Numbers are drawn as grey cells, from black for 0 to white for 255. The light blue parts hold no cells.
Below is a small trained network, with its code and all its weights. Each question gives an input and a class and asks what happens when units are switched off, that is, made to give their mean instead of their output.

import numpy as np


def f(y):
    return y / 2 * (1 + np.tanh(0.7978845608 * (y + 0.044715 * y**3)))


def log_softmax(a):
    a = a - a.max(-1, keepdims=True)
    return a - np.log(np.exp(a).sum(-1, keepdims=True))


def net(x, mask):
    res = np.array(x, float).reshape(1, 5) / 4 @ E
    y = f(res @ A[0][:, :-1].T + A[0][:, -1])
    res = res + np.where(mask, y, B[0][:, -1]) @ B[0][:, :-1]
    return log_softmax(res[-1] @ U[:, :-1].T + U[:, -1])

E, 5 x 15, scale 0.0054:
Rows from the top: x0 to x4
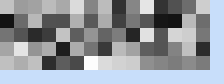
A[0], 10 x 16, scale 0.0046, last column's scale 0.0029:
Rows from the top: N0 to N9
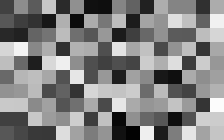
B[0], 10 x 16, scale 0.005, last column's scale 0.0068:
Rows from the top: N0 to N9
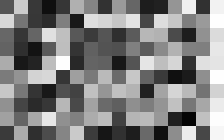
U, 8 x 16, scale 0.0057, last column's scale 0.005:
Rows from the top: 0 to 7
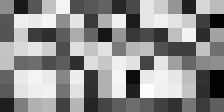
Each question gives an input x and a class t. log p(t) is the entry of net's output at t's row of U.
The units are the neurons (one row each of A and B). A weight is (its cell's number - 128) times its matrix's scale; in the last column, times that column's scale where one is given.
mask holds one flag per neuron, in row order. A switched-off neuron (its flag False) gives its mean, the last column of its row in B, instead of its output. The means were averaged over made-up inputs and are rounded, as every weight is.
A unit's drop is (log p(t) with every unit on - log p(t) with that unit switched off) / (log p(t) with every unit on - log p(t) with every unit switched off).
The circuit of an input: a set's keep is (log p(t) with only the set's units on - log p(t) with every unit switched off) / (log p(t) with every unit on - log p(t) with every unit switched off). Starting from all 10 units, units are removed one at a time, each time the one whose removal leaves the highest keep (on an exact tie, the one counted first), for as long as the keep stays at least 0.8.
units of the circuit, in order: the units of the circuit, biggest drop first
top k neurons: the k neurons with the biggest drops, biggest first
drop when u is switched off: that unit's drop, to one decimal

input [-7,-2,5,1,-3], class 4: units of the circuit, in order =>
(N1)
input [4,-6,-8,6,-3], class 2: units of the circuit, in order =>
(N0 N8)
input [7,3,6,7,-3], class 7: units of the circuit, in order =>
(N5 N1)
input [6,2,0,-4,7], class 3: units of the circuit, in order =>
(N1 N4)
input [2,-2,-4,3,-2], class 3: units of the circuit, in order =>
(N9 N1 N4)
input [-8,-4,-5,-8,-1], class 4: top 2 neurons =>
(N6 N1)
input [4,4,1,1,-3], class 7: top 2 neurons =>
(N9 N1)
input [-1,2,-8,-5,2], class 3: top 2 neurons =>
(N1 N8)
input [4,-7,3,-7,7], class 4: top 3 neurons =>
(N6 N1 N2)
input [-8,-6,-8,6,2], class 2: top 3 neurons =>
(N0 N1 N8)
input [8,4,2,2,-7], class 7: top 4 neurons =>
(N9 N5 N1 N7)
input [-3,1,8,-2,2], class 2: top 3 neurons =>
(N9 N8 N5)
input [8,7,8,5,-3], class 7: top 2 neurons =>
(N9 N5)
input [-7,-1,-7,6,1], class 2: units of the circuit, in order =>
(N0)
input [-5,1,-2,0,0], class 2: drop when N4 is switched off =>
0.2
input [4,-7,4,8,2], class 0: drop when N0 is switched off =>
0.1
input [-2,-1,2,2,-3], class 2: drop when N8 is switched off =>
0.3
